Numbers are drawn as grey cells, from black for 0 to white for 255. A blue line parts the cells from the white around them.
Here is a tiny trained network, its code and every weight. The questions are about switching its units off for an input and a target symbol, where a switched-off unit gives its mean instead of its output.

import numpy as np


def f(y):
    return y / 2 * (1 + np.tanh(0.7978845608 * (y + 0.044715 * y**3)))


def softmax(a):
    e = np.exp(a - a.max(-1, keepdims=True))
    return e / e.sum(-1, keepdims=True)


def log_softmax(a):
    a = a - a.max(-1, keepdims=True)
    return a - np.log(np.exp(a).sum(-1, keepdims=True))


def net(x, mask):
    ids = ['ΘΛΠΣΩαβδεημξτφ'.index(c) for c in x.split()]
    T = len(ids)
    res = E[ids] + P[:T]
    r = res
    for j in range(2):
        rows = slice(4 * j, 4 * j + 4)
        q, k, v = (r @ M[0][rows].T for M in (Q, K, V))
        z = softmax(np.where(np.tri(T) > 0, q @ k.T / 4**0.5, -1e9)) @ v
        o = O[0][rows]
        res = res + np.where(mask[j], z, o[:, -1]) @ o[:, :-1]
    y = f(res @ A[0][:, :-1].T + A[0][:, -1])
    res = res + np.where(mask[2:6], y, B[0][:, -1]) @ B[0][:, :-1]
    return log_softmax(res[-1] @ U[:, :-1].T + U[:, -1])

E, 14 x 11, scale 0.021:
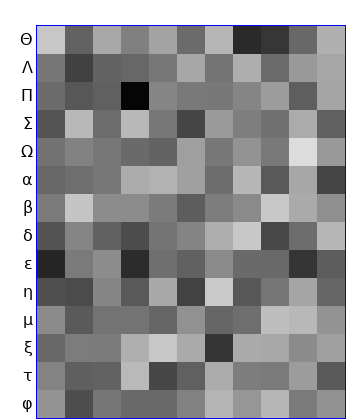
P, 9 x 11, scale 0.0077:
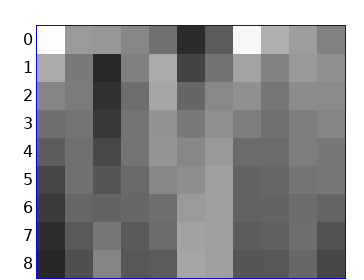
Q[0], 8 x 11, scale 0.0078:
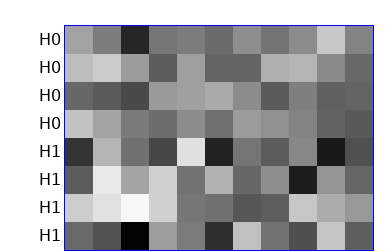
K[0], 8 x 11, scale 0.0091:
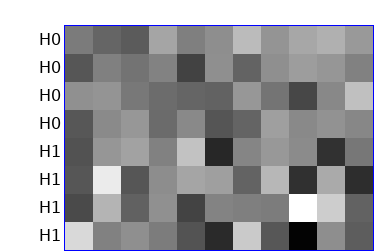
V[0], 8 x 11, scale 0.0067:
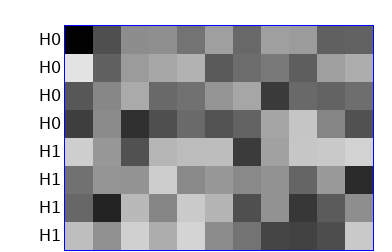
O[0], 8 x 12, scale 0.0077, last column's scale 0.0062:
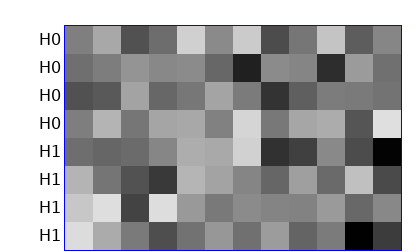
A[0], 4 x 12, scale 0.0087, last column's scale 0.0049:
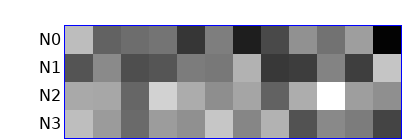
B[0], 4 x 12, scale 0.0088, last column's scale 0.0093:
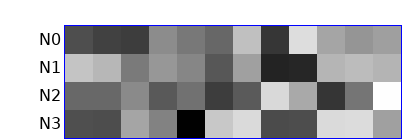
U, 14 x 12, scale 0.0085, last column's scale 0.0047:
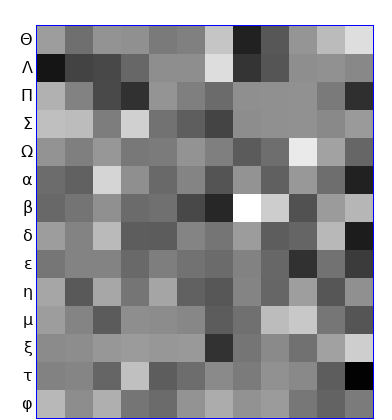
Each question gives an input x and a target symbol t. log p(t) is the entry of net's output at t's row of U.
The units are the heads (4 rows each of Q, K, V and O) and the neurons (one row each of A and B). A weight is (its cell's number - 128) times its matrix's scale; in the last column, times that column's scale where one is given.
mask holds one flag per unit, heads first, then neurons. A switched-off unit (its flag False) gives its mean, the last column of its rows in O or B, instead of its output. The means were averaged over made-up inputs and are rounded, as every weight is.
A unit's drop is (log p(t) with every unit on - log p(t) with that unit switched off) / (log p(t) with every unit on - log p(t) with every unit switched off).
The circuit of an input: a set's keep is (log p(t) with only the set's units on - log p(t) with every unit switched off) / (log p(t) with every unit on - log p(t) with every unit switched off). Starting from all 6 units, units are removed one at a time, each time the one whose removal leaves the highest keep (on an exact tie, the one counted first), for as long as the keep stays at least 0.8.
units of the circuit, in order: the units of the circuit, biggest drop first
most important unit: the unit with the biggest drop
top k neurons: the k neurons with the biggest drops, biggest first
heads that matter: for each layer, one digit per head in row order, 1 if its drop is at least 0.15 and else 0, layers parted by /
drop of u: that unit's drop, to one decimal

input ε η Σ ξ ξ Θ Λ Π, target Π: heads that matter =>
01
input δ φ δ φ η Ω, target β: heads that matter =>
00
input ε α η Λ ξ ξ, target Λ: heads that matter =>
01
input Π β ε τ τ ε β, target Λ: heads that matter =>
01
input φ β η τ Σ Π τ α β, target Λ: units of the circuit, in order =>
(H1)
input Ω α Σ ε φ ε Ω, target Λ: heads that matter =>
01
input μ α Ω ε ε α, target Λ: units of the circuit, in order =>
(N3 H1)
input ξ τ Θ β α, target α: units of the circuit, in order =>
(H1 H0 N3)
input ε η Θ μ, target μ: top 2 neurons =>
(N0 N2)
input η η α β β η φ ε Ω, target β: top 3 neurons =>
(N2 N3 N0)
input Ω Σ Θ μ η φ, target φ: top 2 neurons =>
(N2 N3)
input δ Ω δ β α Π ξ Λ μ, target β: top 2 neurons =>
(N2 N3)
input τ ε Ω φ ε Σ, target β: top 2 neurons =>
(N3 N2)
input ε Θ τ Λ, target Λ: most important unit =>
N0
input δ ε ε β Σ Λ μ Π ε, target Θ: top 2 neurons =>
(N1 N2)
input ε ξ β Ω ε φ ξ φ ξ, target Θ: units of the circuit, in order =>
(H1 N1)
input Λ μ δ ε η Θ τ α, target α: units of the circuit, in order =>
(H0 H1 N3)
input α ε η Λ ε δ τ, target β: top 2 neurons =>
(N2 N3)
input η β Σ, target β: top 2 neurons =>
(N1 N3)
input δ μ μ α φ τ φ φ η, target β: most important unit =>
H1
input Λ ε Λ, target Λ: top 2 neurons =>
(N3 N1)
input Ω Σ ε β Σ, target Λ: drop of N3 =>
-0.2
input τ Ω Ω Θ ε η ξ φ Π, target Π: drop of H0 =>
0.2
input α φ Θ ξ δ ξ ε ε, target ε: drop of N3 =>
0.3
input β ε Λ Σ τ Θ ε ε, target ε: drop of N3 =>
0.4
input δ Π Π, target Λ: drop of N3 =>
-0.1
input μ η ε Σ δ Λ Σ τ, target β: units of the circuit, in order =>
(H1)
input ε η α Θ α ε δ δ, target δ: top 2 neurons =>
(N3 N0)
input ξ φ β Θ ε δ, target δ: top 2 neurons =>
(N3 N2)
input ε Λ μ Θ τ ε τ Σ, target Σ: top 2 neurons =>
(N2 N3)
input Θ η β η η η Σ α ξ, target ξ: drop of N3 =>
0.0
